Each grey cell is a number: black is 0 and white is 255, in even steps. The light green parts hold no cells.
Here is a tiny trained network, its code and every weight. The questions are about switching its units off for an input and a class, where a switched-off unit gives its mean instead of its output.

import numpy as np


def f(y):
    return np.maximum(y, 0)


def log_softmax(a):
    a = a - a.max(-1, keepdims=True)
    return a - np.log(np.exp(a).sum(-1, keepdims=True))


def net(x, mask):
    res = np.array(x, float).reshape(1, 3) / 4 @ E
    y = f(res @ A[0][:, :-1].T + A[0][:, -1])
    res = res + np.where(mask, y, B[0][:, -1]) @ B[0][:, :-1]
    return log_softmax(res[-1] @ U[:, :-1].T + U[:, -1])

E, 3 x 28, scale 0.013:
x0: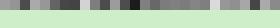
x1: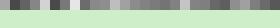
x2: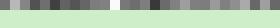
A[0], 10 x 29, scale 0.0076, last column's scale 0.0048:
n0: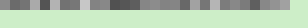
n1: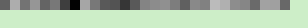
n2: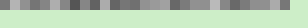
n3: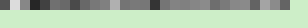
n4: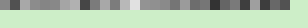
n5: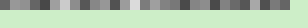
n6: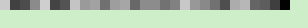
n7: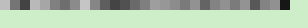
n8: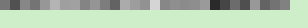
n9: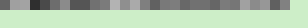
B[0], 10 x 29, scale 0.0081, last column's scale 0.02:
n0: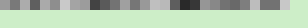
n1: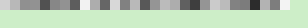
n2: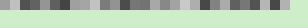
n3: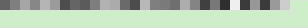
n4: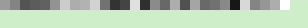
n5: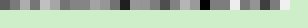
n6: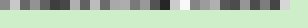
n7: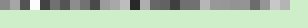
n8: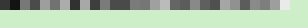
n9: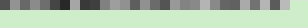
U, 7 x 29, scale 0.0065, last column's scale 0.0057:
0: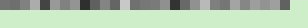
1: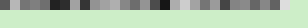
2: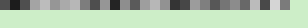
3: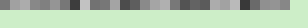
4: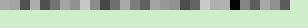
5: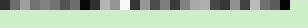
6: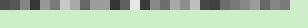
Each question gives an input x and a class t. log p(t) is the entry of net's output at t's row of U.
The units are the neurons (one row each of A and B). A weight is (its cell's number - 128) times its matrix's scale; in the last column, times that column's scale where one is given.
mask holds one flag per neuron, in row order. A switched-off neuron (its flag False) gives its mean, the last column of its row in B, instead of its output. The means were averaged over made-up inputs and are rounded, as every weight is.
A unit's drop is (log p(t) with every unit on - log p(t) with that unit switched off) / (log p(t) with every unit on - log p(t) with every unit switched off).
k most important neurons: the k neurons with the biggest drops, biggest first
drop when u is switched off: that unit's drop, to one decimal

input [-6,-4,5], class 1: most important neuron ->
(n9)
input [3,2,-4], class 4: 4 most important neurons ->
(n5; n3; n8; n9)
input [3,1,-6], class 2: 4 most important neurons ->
(n1; n4; n6; n2)
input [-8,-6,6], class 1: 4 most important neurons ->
(n9; n3; n8; n0)
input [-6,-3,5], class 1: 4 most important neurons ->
(n9; n8; n3; n0)
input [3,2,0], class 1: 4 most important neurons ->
(n4; n1; n8; n0)
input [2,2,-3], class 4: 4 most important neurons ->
(n5; n3; n8; n9)
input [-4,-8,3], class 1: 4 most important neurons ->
(n9; n8; n0; n2)
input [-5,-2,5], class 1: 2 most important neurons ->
(n9; n8)
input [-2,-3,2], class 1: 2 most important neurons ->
(n8; n4)
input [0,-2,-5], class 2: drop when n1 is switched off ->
0.6
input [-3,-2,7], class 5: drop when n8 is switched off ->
-0.1
